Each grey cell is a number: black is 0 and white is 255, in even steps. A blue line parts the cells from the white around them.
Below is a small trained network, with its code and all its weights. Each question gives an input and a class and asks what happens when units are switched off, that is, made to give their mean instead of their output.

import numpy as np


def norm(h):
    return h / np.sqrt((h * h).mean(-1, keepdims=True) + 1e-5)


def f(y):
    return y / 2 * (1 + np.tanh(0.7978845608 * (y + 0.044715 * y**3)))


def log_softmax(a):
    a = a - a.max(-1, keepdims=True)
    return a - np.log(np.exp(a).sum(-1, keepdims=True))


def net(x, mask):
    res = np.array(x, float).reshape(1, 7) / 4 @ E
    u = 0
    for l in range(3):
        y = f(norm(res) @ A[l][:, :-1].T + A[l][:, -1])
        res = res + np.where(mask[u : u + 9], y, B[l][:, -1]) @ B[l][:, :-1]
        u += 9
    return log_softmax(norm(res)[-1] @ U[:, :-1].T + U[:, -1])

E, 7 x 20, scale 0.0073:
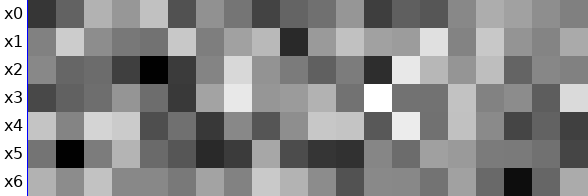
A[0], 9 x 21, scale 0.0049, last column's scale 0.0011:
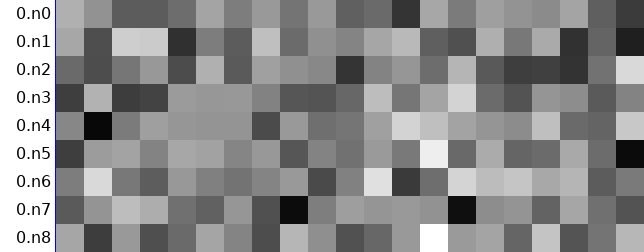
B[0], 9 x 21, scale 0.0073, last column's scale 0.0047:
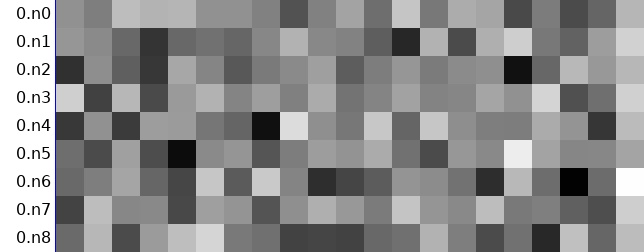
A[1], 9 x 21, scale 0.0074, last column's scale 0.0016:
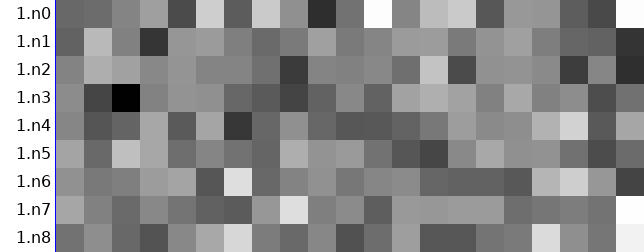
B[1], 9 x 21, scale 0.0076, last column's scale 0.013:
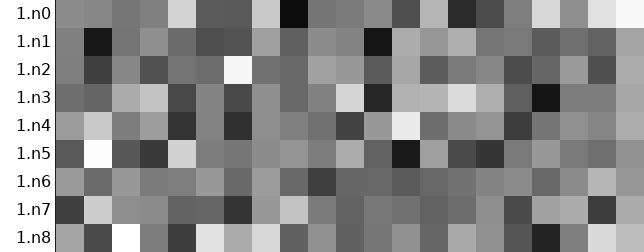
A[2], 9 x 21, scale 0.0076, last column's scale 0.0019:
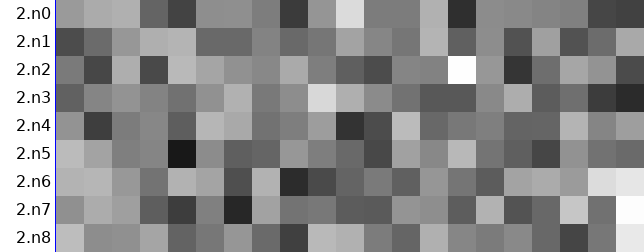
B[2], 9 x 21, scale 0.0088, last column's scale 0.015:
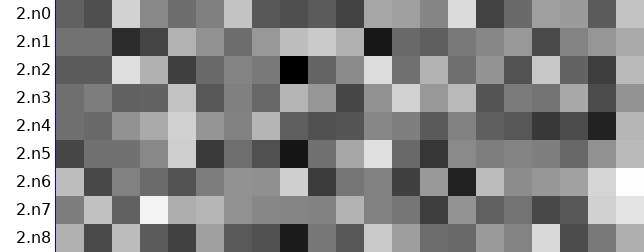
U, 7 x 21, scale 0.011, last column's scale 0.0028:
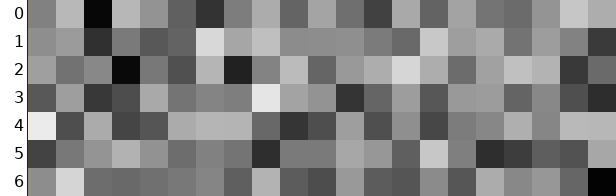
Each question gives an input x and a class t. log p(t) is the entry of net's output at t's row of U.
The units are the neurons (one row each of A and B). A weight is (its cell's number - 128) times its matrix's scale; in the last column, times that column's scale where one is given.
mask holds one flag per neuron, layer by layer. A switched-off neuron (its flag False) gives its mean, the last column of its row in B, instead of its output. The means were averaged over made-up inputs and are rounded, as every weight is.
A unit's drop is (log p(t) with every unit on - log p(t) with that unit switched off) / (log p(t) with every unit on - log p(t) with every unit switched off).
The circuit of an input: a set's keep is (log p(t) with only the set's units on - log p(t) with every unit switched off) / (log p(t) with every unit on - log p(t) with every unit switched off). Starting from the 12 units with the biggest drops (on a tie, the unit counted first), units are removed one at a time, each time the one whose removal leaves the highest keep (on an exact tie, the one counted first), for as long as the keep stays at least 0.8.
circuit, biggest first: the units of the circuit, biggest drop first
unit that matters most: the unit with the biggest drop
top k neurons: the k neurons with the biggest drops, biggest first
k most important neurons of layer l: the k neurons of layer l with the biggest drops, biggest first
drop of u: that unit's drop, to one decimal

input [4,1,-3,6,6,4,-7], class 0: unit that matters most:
0.n4
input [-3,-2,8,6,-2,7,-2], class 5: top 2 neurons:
2.n6; 1.n0
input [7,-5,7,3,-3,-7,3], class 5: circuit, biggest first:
1.n0; 2.n6
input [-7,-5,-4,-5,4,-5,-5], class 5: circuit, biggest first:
1.n0; 0.n6
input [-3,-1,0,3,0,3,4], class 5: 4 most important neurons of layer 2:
2.n6; 2.n5; 2.n2; 2.n1
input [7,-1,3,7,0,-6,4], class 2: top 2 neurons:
1.n0; 2.n7
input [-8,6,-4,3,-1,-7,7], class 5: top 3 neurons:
1.n0; 2.n6; 0.n6
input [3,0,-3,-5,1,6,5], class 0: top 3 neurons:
1.n8; 1.n5; 2.n0
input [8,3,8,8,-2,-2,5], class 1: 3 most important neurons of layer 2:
2.n6; 2.n8; 2.n2
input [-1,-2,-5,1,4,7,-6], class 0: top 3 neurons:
0.n4; 1.n8; 2.n0
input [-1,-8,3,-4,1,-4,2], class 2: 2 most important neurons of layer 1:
1.n8; 1.n4
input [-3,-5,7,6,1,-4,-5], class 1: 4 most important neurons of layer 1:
1.n0; 1.n8; 1.n4; 1.n3
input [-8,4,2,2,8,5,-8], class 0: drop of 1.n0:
0.1
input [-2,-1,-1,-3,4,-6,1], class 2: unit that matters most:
1.n2
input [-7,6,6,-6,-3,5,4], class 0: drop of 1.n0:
0.5
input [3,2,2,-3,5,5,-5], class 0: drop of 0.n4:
0.2
